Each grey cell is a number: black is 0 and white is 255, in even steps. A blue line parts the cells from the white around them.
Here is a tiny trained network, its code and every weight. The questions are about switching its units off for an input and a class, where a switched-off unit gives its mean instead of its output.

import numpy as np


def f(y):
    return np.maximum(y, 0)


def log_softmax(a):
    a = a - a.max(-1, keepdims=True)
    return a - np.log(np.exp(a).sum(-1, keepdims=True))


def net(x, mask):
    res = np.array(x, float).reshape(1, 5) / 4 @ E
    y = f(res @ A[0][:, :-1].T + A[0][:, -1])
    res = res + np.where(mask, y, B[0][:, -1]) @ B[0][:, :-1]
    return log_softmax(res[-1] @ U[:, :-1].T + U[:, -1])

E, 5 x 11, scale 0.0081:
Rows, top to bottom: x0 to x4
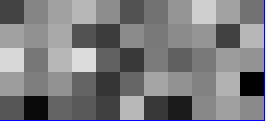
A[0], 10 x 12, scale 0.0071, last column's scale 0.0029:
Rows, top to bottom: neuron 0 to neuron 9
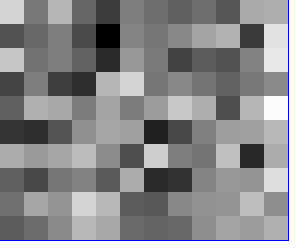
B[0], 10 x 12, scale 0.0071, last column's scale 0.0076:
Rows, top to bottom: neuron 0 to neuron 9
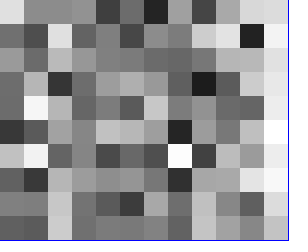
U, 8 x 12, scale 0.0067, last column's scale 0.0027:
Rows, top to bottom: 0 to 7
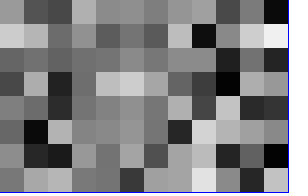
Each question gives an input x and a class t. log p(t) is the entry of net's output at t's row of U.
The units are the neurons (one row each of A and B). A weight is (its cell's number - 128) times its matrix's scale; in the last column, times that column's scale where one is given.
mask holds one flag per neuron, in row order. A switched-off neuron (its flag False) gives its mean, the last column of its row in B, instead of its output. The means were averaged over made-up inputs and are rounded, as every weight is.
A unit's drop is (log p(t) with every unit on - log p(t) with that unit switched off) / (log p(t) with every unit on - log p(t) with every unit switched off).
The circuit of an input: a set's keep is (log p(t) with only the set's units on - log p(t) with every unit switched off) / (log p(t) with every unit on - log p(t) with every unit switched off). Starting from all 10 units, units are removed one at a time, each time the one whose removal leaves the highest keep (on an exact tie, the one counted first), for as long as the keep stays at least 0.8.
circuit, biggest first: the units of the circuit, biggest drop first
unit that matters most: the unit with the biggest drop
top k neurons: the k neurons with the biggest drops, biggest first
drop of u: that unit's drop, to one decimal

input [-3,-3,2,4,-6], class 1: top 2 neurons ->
neuron 6; neuron 1
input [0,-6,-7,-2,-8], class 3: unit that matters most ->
neuron 3
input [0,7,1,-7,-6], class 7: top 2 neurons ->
neuron 4; neuron 8
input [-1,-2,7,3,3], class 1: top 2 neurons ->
neuron 6; neuron 5
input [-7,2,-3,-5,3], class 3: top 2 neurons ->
neuron 3; neuron 1
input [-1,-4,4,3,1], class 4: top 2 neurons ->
neuron 0; neuron 4
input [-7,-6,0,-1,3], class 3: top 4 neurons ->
neuron 1; neuron 3; neuron 8; neuron 9
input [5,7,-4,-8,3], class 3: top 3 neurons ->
neuron 3; neuron 1; neuron 4
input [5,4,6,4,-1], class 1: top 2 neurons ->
neuron 6; neuron 0
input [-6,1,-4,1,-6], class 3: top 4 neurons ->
neuron 0; neuron 6; neuron 1; neuron 3
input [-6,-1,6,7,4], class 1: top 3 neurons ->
neuron 6; neuron 0; neuron 5
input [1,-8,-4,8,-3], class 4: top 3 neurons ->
neuron 6; neuron 4; neuron 8
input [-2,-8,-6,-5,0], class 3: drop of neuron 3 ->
0.2
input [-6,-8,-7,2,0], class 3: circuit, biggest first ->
neuron 3
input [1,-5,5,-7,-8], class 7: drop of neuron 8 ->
0.3
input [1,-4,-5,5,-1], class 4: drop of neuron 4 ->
0.3
